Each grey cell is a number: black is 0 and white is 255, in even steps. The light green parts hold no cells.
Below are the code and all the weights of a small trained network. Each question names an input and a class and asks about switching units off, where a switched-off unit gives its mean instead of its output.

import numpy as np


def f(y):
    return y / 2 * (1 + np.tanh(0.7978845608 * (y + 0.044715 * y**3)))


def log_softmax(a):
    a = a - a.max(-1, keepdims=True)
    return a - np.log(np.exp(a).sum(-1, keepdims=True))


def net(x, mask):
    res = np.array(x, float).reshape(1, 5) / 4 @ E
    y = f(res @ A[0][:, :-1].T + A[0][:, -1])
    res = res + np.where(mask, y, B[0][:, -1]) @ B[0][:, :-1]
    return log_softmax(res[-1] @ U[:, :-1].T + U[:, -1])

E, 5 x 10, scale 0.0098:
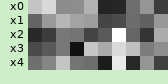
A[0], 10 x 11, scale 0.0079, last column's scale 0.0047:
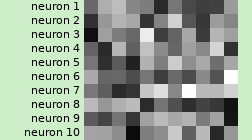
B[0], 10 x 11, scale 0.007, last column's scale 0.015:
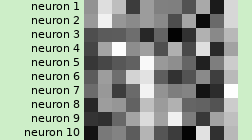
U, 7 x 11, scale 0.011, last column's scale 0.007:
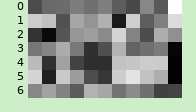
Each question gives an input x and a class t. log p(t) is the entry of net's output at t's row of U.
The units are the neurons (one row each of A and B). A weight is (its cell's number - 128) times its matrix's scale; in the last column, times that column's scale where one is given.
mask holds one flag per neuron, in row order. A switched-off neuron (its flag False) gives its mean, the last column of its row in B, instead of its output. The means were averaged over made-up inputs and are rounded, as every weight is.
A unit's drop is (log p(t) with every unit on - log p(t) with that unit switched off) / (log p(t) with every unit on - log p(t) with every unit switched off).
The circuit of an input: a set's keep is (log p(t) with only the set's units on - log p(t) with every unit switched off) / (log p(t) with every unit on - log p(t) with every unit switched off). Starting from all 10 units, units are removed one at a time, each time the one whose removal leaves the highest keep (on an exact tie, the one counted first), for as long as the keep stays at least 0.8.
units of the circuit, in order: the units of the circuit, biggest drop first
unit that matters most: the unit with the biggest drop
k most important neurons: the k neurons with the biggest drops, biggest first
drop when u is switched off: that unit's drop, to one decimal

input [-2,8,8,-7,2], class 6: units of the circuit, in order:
neuron 2
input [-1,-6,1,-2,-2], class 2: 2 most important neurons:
neuron 2; neuron 1
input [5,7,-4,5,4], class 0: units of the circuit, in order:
neuron 3; neuron 7
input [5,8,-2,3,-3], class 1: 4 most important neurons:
neuron 10; neuron 8; neuron 9; neuron 5
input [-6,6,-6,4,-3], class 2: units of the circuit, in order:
neuron 1; neuron 9
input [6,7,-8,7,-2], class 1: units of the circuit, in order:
neuron 8; neuron 5
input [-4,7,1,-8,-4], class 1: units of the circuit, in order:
neuron 10; neuron 4
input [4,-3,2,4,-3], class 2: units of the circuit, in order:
neuron 1; neuron 2
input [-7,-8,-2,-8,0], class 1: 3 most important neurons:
neuron 9; neuron 10; neuron 5
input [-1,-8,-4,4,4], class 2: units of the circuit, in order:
neuron 5; neuron 1
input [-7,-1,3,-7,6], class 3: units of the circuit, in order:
neuron 7; neuron 5
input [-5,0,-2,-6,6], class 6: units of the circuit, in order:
neuron 3; neuron 2
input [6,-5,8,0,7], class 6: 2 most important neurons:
neuron 2; neuron 1
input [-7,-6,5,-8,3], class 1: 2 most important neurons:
neuron 2; neuron 9
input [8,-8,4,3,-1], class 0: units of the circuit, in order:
neuron 10; neuron 2
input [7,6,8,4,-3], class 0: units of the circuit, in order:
neuron 3
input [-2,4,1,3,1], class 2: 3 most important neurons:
neuron 1; neuron 10; neuron 6
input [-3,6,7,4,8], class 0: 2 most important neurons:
neuron 3; neuron 7
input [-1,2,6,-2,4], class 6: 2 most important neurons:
neuron 2; neuron 1
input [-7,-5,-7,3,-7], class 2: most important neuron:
neuron 9
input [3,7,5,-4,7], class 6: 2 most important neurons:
neuron 1; neuron 2
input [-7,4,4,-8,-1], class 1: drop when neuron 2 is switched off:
0.5
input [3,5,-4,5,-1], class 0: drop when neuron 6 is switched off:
0.0
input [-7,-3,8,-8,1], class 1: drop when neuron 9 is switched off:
0.1
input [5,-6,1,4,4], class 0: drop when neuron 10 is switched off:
0.4
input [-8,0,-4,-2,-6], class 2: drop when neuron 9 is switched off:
0.3
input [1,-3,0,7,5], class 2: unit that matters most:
neuron 5
